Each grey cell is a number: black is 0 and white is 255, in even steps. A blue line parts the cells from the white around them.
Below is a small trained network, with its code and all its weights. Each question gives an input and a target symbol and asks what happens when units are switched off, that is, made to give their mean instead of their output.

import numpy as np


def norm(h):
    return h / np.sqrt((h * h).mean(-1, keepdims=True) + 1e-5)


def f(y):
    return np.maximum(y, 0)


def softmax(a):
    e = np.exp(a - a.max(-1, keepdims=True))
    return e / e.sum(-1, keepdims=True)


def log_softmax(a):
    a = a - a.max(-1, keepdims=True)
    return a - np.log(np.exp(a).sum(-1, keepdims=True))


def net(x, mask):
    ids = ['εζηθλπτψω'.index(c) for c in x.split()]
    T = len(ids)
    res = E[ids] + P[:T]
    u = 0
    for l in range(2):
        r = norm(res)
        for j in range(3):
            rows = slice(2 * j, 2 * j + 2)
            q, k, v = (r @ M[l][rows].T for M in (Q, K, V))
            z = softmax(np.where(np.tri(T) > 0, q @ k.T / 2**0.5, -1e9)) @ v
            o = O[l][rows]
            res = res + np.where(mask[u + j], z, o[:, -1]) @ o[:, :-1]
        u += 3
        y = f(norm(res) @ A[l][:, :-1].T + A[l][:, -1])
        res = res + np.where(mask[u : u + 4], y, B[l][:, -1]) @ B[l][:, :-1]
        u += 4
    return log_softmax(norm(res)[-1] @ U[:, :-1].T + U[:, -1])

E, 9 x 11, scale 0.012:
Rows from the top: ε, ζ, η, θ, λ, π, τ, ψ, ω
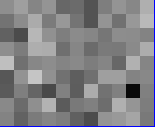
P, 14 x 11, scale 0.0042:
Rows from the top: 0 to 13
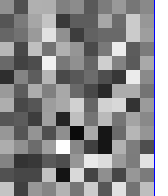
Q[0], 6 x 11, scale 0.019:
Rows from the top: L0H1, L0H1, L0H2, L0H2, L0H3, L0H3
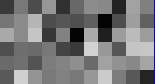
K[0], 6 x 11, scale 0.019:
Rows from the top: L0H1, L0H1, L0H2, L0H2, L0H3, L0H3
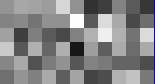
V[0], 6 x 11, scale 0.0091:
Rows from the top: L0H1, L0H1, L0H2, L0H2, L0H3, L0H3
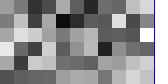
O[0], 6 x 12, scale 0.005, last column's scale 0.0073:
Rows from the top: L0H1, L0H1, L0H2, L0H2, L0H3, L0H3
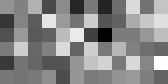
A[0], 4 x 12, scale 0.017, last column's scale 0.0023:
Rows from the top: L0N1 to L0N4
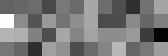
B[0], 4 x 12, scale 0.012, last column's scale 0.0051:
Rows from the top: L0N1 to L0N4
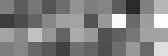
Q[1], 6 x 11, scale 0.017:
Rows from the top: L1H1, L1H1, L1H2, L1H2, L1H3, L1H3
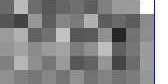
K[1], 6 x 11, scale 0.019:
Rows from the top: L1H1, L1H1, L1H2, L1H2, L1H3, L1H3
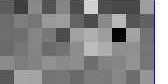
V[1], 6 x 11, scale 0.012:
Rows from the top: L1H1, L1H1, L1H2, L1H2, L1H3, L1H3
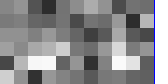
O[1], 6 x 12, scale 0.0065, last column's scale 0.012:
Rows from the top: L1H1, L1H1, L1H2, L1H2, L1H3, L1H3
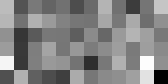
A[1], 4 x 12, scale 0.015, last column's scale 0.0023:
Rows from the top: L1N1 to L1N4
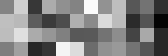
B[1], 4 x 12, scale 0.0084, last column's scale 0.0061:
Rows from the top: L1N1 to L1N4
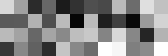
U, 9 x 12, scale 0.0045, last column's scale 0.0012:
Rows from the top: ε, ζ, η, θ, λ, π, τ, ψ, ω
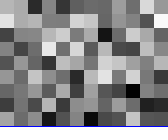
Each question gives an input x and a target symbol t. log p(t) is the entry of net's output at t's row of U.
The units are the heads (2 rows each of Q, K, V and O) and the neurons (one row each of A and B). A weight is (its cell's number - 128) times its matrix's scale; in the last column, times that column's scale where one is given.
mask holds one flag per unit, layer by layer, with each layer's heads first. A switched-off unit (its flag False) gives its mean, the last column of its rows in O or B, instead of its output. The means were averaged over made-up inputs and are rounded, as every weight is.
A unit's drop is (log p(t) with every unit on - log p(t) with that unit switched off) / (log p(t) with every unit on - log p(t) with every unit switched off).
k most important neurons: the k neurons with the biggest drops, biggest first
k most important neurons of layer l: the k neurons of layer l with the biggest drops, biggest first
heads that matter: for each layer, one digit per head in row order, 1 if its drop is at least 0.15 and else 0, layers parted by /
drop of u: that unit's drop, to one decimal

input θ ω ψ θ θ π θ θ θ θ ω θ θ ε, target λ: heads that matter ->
011 / 000
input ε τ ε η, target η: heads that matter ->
001 / 100
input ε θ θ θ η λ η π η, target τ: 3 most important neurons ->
(L1N2; L0N2; L0N3)
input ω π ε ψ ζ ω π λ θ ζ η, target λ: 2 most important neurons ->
(L1N4; L0N2)
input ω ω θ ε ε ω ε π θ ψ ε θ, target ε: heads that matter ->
010 / 000
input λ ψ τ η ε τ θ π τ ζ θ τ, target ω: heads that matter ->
111 / 100
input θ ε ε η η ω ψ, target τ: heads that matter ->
101 / 010
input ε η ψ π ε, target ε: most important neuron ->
(L1N1)
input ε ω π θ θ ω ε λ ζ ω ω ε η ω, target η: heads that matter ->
100 / 000
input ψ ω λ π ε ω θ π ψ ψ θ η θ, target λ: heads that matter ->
011 / 010
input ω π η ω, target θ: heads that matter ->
111 / 001
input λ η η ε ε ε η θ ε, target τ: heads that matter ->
101 / 000
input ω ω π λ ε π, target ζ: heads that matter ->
100 / 000
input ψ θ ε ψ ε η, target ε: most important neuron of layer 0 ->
(L0N2)
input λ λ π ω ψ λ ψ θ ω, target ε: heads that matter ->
011 / 000
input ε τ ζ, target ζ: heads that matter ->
001 / 010
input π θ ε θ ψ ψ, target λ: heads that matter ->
011 / 010
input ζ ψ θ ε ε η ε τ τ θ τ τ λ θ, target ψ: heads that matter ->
001 / 011
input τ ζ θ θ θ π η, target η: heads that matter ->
001 / 110
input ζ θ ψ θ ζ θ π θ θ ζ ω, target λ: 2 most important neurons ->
(L1N4; L0N2)
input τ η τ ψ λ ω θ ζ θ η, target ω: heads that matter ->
110 / 000
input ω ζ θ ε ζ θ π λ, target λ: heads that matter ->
011 / 000
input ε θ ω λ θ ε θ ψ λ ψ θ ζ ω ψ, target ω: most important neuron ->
(L0N2)
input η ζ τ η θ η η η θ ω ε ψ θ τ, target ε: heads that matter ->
111 / 000
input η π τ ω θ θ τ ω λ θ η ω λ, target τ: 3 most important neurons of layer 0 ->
(L0N2; L0N1; L0N3)
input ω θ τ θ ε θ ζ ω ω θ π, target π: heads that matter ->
010 / 000
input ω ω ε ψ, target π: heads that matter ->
011 / 000
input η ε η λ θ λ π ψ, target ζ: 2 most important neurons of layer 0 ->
(L0N3; L0N2)
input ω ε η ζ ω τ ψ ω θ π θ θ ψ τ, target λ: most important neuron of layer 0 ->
(L0N4)
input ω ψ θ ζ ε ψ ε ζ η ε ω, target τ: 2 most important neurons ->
(L1N2; L0N2)
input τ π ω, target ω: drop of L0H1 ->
0.2
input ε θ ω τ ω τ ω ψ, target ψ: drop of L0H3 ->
0.4
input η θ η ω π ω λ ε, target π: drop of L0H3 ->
0.2
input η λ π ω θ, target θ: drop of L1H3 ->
0.3
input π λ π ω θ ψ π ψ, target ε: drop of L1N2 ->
0.0
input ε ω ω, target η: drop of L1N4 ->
0.1
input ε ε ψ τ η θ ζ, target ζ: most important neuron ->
(L1N3)
